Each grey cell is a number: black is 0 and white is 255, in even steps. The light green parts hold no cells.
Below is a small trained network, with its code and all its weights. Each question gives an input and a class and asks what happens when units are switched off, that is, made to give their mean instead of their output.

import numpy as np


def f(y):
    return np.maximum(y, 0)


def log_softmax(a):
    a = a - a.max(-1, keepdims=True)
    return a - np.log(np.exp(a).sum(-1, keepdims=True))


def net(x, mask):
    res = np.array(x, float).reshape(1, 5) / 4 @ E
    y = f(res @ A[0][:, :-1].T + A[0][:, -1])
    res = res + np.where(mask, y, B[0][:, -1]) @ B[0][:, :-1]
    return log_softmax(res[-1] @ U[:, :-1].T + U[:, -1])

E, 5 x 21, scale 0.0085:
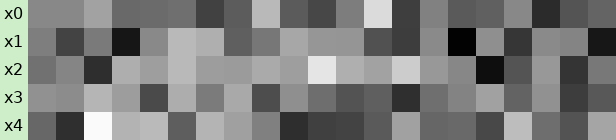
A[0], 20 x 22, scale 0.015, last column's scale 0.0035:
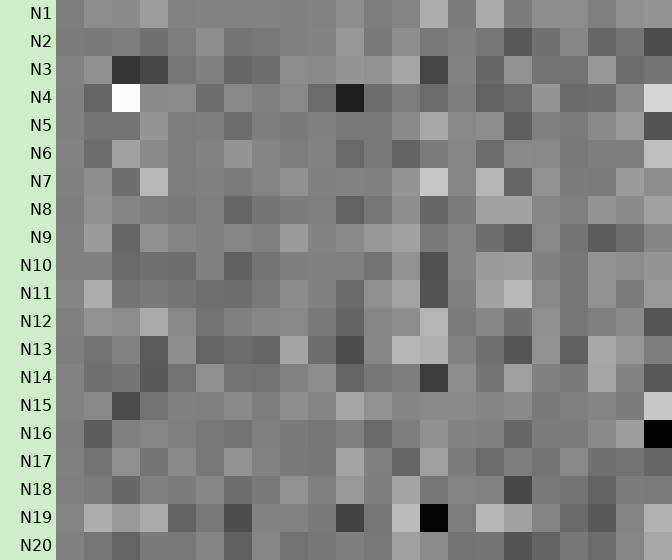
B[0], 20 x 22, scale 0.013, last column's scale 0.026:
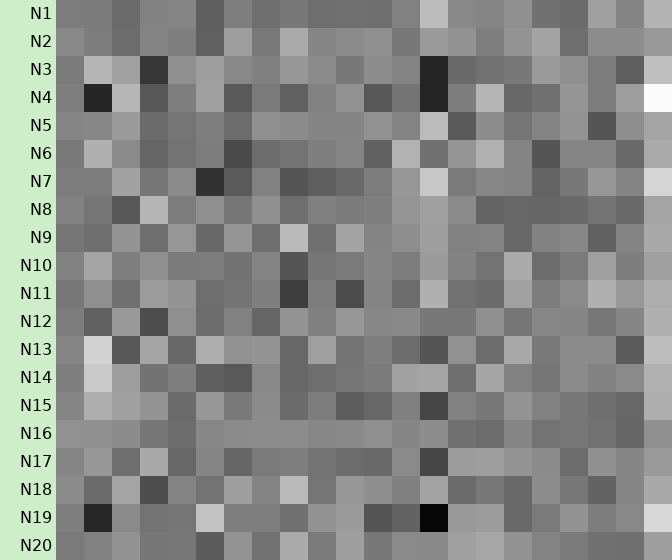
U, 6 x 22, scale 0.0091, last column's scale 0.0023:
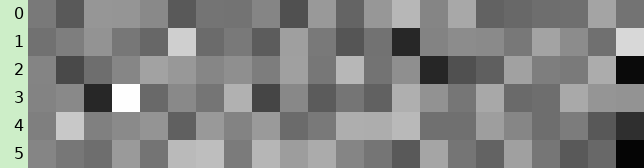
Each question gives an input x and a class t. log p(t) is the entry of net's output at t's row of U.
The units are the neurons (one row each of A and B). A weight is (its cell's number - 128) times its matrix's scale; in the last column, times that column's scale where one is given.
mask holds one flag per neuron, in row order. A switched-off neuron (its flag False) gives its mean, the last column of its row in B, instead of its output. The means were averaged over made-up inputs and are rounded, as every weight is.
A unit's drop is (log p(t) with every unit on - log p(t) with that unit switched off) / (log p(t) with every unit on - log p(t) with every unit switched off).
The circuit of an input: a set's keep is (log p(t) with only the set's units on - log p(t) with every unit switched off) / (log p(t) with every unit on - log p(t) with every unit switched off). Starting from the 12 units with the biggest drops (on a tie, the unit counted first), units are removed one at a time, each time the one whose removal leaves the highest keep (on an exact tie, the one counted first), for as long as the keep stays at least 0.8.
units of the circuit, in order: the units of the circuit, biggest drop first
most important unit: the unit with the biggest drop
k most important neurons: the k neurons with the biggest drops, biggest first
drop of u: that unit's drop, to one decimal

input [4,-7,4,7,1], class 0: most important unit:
N7
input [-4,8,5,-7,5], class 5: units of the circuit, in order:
(N4; N7)
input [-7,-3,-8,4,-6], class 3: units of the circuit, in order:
(N4; N11)
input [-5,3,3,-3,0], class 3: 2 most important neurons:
(N4; N19)
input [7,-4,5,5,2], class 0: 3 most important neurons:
(N3; N9; N18)
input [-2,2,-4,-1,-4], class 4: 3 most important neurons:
(N4; N19; N14)
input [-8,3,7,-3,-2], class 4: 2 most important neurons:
(N4; N19)
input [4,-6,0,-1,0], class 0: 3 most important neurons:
(N7; N3; N15)
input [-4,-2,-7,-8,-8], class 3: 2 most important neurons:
(N4; N11)
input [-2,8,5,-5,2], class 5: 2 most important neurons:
(N4; N7)
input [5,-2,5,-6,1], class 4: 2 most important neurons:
(N4; N13)
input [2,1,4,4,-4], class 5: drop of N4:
0.3
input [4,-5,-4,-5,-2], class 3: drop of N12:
-0.1
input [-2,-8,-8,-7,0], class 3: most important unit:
N13
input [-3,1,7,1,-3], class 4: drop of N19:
0.3
